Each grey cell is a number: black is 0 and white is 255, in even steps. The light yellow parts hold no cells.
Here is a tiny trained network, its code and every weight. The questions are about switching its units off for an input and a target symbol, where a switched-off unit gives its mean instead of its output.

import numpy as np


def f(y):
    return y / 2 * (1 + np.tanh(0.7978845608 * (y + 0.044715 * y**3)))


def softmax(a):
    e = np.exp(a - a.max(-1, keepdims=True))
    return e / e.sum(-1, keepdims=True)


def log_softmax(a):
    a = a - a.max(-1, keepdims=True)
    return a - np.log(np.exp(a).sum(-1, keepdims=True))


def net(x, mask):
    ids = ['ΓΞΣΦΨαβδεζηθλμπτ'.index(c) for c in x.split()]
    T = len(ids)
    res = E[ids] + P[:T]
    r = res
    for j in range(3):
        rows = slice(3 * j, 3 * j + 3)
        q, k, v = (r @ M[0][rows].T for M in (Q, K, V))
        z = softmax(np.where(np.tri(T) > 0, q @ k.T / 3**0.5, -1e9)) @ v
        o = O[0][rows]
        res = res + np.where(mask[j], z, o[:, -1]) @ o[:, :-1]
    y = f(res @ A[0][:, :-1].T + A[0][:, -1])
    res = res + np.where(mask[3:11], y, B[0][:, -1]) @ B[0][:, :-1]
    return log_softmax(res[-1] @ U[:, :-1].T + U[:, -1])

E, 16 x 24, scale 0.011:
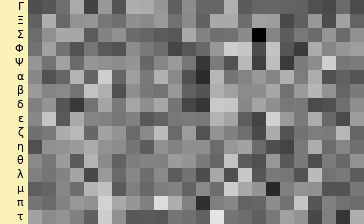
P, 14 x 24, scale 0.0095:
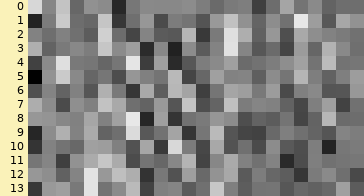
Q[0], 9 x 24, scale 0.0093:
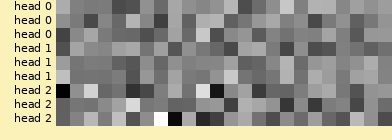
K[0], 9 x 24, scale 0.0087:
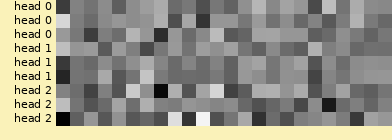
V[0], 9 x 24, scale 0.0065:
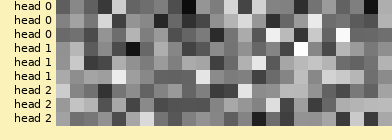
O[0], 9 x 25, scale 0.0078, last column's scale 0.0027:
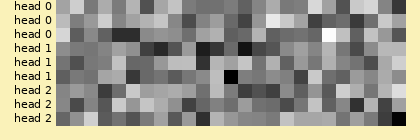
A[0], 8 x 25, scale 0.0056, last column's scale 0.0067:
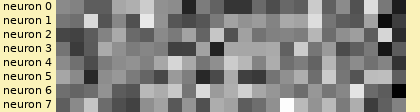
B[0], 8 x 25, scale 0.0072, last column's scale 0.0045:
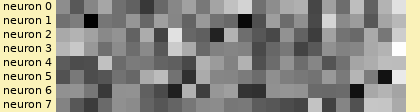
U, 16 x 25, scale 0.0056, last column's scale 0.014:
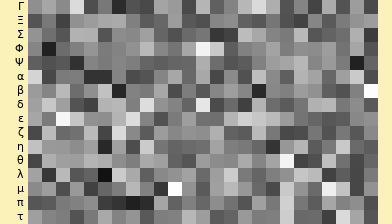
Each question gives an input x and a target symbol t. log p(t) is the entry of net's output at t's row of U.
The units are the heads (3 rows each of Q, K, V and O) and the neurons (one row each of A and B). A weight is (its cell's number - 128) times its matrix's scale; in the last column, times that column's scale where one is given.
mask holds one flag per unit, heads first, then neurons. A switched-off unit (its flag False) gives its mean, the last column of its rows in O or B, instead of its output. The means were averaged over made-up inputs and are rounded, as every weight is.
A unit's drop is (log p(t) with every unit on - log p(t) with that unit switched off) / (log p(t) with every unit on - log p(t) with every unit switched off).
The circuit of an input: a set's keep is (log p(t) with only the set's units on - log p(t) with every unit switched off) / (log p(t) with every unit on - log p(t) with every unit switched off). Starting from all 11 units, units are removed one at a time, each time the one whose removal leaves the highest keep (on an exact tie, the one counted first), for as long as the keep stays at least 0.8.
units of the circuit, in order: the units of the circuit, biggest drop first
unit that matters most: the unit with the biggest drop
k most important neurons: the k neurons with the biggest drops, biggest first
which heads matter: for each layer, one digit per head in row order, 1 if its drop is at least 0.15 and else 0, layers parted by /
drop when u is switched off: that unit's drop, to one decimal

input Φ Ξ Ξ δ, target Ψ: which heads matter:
010
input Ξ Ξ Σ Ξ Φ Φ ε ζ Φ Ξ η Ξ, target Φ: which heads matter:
001
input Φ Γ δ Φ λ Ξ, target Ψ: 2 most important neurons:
neuron 5; neuron 3
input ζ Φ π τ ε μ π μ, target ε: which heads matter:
100
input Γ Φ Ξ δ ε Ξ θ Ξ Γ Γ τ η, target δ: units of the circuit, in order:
head 1
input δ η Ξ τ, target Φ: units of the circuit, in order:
head 1; neuron 4
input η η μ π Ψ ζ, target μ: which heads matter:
110
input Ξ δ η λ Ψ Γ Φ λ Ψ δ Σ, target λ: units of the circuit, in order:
head 0; head 2
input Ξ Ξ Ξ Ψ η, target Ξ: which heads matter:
001
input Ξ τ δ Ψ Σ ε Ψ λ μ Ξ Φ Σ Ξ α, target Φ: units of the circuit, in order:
head 2; neuron 0
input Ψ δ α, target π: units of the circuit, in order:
head 1; head 0
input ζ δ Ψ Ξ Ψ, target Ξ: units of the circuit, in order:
head 0; head 1
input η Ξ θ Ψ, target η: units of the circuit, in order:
head 2; neuron 3
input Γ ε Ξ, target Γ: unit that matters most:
head 2
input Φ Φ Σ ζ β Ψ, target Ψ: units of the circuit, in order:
head 1; neuron 5
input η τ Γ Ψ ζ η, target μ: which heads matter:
010
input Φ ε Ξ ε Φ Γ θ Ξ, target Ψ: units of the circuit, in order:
head 1; neuron 5
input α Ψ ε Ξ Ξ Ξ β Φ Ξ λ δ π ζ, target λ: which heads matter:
100
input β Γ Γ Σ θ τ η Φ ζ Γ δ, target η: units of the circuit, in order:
head 1; neuron 2
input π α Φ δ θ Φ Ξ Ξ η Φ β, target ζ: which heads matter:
110
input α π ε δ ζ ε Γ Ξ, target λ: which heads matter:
100
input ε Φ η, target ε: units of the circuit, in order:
head 0
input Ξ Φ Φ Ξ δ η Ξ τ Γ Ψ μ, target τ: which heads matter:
101
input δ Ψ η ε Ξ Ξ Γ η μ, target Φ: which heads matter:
010
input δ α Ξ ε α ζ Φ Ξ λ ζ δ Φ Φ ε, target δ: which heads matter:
001
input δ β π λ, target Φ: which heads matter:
010
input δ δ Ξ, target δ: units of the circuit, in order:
head 2
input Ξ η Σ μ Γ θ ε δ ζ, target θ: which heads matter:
100
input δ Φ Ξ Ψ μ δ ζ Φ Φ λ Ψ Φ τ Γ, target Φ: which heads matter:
010
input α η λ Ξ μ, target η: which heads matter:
001
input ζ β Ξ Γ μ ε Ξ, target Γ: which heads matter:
001
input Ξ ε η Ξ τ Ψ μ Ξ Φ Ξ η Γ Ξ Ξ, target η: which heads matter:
101
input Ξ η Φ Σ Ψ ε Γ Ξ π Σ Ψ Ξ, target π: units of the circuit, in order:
head 2; neuron 7
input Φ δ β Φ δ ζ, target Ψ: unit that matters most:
head 1
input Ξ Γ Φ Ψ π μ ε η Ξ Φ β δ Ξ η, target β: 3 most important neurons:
neuron 5; neuron 4; neuron 2
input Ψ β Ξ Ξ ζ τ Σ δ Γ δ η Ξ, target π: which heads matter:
110
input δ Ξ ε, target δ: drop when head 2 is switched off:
1.2
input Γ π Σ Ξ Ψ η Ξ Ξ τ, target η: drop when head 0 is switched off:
0.1
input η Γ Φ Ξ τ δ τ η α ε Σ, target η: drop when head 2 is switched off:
1.2
